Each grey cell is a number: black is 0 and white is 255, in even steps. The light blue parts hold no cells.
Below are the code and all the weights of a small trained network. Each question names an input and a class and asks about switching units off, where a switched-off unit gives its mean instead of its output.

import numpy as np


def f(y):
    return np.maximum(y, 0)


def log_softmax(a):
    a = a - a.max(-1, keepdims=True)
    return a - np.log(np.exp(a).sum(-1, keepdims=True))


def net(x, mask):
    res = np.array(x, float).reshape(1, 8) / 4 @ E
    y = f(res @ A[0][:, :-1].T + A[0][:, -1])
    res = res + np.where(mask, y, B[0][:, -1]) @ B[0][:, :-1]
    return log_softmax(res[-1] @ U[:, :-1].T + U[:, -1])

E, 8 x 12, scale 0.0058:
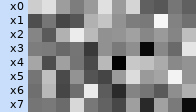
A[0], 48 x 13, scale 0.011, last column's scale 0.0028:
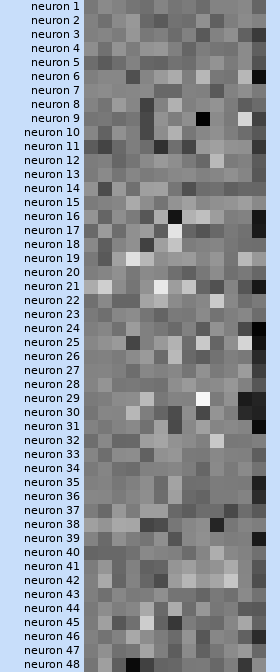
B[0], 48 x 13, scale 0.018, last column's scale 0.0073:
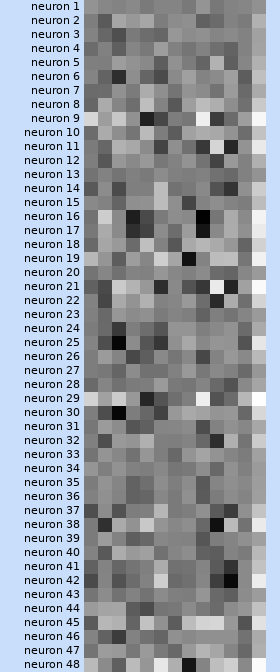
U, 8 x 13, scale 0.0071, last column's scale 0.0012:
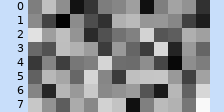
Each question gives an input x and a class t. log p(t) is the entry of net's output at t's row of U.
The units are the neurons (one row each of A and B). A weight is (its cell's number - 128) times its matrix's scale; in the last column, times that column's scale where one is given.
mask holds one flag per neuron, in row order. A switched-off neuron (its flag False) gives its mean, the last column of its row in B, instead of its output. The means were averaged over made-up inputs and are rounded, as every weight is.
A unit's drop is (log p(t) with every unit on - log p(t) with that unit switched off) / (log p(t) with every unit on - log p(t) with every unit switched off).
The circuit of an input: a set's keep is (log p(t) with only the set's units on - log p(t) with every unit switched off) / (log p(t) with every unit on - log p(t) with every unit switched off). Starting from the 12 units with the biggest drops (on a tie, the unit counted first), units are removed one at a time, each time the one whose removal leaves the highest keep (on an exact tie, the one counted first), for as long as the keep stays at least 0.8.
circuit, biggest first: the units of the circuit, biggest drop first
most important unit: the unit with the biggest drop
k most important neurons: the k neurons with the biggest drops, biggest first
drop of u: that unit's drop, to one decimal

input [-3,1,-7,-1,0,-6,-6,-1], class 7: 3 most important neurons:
[neuron 48; neuron 42; neuron 45]
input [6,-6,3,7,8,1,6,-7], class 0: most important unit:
neuron 16
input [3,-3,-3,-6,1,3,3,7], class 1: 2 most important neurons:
[neuron 30; neuron 9]
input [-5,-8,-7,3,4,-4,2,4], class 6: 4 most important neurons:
[neuron 38; neuron 19; neuron 2; neuron 21]
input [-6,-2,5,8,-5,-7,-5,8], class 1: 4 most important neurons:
[neuron 30; neuron 29; neuron 46; neuron 24]
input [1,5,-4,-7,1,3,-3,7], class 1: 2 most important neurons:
[neuron 30; neuron 9]
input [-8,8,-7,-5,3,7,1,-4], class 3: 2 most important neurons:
[neuron 11; neuron 38]
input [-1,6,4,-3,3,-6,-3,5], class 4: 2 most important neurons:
[neuron 14; neuron 37]
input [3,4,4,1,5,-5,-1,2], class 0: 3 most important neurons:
[neuron 16; neuron 42; neuron 48]
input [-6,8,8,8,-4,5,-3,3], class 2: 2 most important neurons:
[neuron 9; neuron 48]
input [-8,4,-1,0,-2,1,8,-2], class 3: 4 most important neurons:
[neuron 11; neuron 18; neuron 8; neuron 5]
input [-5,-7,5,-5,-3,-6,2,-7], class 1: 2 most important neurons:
[neuron 25; neuron 6]
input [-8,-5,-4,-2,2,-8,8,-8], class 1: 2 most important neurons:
[neuron 25; neuron 21]
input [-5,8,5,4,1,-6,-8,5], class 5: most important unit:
neuron 18
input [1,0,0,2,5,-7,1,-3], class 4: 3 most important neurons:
[neuron 14; neuron 37; neuron 17]
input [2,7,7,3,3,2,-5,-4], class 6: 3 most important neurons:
[neuron 22; neuron 48; neuron 32]
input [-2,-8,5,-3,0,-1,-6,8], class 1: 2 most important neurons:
[neuron 30; neuron 46]
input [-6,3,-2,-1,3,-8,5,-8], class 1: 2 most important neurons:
[neuron 25; neuron 6]
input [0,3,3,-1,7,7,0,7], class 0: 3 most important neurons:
[neuron 16; neuron 25; neuron 31]
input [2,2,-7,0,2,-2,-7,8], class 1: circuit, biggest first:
[neuron 30]
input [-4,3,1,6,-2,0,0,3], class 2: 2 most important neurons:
[neuron 9; neuron 21]
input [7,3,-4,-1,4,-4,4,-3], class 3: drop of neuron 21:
1.5
